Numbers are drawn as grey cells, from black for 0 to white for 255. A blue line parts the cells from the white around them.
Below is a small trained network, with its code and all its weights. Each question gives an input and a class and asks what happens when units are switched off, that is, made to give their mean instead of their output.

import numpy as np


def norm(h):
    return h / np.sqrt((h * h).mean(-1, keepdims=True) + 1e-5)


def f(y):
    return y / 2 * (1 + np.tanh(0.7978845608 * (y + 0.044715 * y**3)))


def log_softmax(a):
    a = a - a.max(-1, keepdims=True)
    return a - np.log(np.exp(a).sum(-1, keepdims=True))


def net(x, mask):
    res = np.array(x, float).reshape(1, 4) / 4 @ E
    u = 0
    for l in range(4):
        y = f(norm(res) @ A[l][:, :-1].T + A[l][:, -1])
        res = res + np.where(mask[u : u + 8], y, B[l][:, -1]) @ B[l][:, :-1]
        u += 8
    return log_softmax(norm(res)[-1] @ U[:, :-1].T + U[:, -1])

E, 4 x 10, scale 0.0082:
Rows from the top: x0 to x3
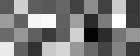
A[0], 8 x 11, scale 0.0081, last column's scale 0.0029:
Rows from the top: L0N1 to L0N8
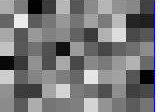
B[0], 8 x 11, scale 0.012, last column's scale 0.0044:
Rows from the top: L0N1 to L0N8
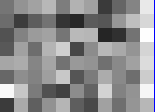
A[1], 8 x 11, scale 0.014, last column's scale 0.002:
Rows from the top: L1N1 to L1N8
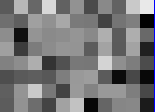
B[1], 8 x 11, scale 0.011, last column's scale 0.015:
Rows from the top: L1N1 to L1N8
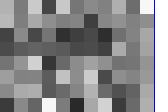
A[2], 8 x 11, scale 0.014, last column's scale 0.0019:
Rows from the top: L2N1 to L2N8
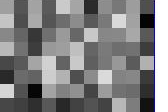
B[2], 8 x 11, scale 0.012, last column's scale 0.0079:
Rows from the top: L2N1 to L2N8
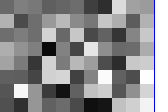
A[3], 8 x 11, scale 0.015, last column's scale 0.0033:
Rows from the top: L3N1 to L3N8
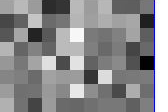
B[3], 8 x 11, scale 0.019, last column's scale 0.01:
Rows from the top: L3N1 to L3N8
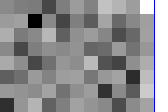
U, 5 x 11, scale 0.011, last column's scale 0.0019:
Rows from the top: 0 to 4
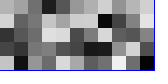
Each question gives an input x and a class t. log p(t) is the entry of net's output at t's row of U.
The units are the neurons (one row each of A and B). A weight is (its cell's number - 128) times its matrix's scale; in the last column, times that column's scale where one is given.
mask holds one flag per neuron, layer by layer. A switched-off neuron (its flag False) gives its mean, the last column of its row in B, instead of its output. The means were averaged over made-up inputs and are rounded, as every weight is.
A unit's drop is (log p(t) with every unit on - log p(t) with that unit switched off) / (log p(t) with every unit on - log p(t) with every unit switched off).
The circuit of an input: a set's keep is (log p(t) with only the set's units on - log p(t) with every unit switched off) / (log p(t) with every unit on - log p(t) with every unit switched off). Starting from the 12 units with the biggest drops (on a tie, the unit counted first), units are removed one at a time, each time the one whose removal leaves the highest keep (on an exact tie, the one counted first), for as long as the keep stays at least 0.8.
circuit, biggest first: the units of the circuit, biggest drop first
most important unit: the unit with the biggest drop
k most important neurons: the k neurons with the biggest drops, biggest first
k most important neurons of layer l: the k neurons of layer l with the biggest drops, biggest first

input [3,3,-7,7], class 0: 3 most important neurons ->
[L0N7, L1N8, L2N7]
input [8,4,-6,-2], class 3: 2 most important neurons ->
[L0N2, L2N8]
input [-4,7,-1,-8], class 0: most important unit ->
L1N7
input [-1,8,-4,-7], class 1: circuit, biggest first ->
[L0N3, L2N5]
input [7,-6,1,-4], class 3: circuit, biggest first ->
[L0N2, L2N8]
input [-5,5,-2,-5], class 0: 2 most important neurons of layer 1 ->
[L1N7, L1N1]
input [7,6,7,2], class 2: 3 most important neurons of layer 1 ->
[L1N8, L1N3, L1N4]
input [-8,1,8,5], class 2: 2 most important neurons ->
[L1N8, L2N6]
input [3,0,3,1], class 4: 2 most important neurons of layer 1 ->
[L1N3, L1N4]
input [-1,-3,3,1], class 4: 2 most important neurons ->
[L0N1, L0N4]
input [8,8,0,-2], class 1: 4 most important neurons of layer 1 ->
[L1N3, L1N4, L1N2, L1N7]
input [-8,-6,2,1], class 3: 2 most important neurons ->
[L1N3, L1N4]
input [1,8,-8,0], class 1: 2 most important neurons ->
[L0N3, L2N5]
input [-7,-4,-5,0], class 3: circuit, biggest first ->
[L1N3]
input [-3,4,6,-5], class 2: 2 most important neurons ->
[L1N8, L0N7]
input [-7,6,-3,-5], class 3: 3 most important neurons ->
[L1N3, L0N1, L0N7]
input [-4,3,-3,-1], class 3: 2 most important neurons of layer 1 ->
[L1N8, L1N3]
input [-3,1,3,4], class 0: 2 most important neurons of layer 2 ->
[L2N7, L2N6]
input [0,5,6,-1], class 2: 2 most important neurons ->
[L1N8, L0N1]
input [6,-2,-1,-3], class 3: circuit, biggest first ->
[L0N2]
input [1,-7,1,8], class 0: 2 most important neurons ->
[L0N7, L0N3]
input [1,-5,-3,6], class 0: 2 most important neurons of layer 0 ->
[L0N7, L0N3]
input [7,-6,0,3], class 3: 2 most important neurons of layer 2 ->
[L2N8, L2N5]
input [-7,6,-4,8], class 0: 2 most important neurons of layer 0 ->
[L0N7, L0N2]
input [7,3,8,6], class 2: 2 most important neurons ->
[L1N8, L0N4]
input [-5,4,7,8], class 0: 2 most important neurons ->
[L0N7, L2N7]
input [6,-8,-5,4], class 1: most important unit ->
L0N1
